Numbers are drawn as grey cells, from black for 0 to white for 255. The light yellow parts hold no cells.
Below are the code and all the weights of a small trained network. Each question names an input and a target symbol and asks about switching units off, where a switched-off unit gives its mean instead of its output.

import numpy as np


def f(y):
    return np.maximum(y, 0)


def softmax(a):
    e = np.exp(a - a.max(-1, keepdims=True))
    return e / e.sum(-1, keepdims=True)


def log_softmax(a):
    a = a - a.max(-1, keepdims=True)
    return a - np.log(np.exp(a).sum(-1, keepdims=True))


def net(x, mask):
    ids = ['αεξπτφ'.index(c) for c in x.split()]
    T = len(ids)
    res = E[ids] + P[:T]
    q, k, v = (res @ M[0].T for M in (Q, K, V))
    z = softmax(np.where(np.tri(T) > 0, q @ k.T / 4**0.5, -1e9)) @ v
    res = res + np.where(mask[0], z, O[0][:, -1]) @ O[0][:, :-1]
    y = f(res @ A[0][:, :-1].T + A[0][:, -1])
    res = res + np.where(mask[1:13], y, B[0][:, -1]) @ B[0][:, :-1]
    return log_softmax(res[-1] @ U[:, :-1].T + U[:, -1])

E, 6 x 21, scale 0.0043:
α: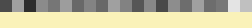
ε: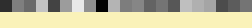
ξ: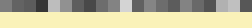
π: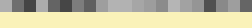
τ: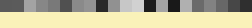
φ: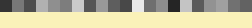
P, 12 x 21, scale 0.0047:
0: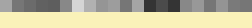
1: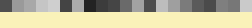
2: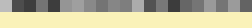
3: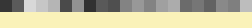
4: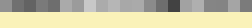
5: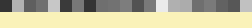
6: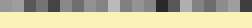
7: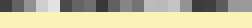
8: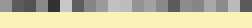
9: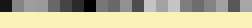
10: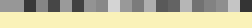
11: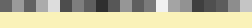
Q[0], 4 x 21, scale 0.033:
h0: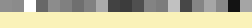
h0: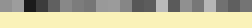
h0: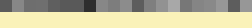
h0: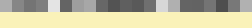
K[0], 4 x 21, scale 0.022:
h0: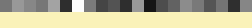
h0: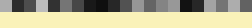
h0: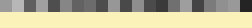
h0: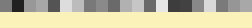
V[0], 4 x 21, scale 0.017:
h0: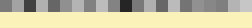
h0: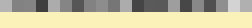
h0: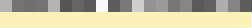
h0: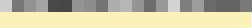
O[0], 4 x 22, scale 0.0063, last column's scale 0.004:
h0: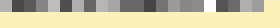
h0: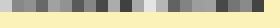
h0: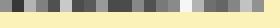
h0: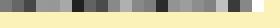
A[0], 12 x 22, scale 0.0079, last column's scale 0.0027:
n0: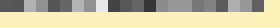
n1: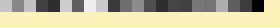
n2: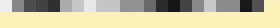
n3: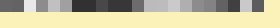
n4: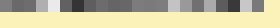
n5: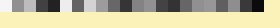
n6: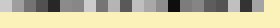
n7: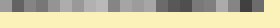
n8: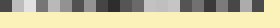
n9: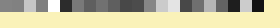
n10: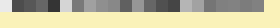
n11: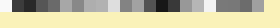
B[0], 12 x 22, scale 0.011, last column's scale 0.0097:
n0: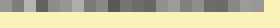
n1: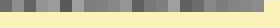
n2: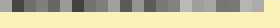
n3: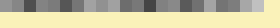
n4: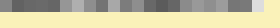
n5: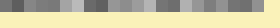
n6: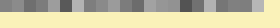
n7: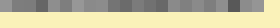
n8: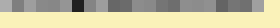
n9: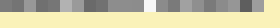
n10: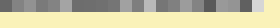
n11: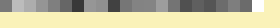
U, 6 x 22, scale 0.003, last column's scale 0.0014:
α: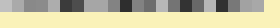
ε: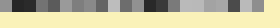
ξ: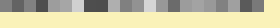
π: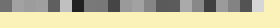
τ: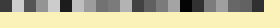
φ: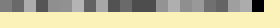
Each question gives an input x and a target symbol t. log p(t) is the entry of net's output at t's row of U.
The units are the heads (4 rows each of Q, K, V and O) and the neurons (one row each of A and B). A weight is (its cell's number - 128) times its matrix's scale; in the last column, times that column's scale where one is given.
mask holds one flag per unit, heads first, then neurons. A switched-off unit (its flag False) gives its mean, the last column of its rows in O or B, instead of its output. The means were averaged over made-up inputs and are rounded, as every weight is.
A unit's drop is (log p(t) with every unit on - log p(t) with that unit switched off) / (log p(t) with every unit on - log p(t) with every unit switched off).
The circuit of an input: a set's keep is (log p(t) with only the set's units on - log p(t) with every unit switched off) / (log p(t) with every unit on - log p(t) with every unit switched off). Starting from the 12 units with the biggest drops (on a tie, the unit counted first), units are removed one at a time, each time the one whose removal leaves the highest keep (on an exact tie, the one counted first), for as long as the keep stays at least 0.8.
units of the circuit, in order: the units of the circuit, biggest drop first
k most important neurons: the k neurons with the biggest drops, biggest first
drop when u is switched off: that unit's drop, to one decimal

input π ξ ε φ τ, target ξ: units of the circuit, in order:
[h0, n5, n6]
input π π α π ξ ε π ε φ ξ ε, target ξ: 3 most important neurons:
[n5, n6, n11]
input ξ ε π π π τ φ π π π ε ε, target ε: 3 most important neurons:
[n4, n11, n3]
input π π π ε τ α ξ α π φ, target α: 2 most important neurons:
[n3, n8]
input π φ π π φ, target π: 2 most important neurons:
[n11, n10]
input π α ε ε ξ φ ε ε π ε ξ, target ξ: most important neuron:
[n5]
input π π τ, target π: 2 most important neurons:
[n11, n10]
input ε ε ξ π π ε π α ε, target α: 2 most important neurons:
[n11, n2]
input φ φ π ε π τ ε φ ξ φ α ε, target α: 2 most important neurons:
[n8, n3]
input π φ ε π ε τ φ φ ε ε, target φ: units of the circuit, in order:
[h0, n0]
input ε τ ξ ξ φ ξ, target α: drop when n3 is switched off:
0.2
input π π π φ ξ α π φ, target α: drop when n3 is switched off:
0.2
